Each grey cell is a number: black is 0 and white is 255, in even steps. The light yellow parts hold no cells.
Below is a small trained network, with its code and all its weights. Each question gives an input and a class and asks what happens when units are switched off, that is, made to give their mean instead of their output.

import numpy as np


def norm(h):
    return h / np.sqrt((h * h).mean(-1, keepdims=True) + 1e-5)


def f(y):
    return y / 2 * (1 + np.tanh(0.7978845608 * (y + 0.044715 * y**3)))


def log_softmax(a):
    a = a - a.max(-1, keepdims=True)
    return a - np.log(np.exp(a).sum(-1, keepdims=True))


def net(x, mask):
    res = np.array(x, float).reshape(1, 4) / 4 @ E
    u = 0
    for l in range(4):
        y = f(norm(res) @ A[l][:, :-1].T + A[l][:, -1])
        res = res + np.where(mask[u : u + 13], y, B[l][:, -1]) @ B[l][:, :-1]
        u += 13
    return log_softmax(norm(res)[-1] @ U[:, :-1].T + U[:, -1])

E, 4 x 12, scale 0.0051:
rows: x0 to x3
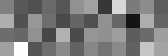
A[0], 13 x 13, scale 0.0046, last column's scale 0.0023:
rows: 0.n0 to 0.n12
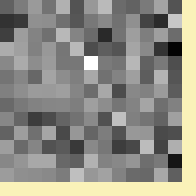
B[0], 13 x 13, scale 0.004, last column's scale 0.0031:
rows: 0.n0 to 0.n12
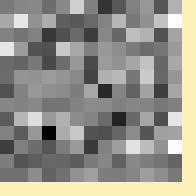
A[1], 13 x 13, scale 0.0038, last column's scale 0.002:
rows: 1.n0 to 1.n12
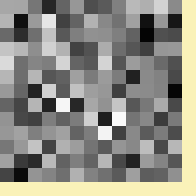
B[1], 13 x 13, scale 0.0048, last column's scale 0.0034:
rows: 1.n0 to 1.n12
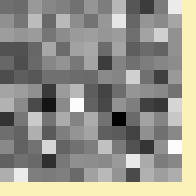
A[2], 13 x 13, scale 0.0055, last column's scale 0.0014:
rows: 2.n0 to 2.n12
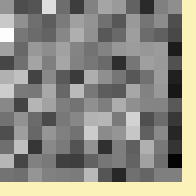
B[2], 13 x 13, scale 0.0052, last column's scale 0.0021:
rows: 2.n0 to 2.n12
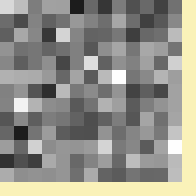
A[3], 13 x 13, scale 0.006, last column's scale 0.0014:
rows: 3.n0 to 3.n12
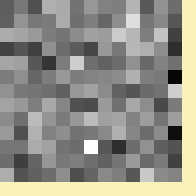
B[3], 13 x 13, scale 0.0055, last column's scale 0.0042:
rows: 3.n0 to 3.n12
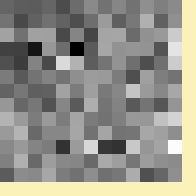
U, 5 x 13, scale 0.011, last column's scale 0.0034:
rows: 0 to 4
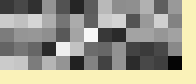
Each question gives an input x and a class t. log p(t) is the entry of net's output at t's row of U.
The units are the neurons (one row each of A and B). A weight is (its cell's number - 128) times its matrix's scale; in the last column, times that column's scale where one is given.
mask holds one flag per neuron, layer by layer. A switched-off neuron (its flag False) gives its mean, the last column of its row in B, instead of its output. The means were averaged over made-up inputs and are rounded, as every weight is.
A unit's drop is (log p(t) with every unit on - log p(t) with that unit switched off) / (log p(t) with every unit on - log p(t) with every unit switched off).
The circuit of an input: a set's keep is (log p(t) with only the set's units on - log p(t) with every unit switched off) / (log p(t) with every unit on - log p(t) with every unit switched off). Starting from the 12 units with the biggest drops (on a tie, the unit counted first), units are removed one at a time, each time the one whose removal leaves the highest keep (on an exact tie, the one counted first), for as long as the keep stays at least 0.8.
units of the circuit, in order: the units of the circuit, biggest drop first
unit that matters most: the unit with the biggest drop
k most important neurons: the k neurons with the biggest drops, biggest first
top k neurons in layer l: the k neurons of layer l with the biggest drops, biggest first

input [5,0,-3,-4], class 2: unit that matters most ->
1.n8
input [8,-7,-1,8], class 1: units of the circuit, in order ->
(2.n10 3.n2)
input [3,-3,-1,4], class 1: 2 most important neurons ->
(0.n10 2.n5)
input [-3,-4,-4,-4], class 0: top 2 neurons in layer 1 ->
(1.n7 1.n10)
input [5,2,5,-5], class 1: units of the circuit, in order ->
(0.n1 2.n7)
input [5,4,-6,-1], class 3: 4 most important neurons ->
(0.n3 0.n6 0.n9 2.n6)
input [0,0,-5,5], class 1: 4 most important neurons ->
(2.n5 1.n7 1.n0 0.n0)
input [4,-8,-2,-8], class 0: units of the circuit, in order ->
(2.n9 3.n1)
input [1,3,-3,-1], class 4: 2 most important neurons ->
(2.n0 1.n7)
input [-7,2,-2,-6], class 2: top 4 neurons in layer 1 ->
(1.n9 1.n4 1.n0 1.n3)
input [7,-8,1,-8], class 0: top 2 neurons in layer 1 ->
(1.n0 1.n9)
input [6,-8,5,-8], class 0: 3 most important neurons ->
(2.n9 2.n8 2.n10)
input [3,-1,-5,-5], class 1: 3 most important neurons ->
(1.n1 1.n7 0.n0)
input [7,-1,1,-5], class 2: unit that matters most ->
1.n8
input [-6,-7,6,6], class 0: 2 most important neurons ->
(0.n8 1.n8)
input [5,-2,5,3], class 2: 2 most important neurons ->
(1.n8 0.n9)
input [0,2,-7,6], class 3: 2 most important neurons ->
(0.n1 0.n9)
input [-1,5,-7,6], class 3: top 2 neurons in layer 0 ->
(0.n1 0.n9)
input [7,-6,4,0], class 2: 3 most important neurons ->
(1.n8 0.n10 3.n10)
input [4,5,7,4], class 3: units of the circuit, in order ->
(1.n7)
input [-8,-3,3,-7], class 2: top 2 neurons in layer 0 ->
(0.n0 0.n6)
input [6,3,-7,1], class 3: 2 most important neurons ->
(0.n3 0.n6)
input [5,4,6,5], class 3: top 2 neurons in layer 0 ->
(0.n1 0.n6)
